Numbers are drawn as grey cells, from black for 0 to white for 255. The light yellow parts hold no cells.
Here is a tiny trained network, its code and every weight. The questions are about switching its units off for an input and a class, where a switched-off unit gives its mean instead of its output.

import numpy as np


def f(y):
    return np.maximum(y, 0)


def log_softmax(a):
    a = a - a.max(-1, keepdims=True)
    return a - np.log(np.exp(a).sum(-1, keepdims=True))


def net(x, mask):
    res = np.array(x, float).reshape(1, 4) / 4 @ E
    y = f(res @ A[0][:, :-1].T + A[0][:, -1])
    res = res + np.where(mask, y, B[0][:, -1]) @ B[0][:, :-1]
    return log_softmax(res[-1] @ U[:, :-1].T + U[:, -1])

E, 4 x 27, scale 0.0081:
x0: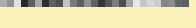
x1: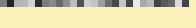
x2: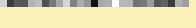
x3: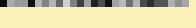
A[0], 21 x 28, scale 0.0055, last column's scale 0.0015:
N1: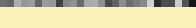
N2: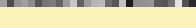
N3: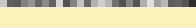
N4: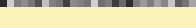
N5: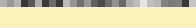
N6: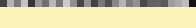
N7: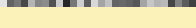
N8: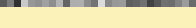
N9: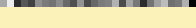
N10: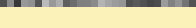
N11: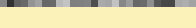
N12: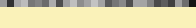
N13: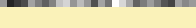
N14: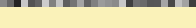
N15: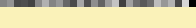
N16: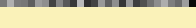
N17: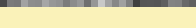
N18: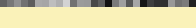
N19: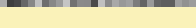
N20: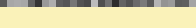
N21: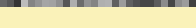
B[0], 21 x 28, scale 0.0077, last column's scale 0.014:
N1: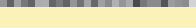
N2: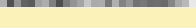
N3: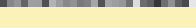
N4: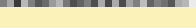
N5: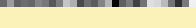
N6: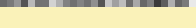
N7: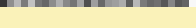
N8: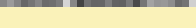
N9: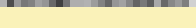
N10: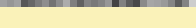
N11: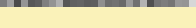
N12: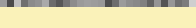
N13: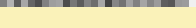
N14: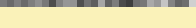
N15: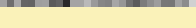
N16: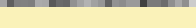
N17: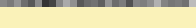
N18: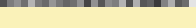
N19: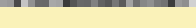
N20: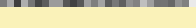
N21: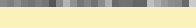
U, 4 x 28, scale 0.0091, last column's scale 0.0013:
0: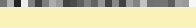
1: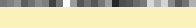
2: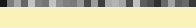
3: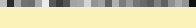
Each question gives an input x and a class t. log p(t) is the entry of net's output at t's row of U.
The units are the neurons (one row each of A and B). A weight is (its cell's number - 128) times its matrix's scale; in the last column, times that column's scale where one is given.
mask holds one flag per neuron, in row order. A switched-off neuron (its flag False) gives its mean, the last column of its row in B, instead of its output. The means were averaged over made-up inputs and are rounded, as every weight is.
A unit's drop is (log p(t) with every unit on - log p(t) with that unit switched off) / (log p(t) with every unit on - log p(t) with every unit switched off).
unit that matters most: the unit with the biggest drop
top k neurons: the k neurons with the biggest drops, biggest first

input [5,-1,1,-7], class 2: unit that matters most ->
N7
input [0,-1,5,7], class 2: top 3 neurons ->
N6, N18, N4
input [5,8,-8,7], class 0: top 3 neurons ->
N20, N4, N9
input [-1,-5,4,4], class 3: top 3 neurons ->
N9, N4, N20
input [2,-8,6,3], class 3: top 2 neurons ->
N9, N15
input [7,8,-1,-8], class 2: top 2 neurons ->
N7, N3
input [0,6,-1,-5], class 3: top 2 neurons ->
N2, N6
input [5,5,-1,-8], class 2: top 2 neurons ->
N7, N3
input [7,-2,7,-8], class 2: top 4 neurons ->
N7, N3, N4, N20
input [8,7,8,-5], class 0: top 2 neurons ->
N13, N19
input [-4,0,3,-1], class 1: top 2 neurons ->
N4, N20
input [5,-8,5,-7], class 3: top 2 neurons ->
N9, N15
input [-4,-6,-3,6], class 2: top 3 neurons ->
N6, N18, N2
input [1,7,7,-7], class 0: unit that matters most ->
N13
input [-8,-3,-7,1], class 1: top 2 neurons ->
N10, N21
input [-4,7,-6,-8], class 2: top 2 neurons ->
N7, N3
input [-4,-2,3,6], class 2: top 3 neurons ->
N6, N18, N5
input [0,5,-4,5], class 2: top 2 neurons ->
N6, N18
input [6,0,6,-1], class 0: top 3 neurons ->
N13, N19, N11
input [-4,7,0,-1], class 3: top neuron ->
N2
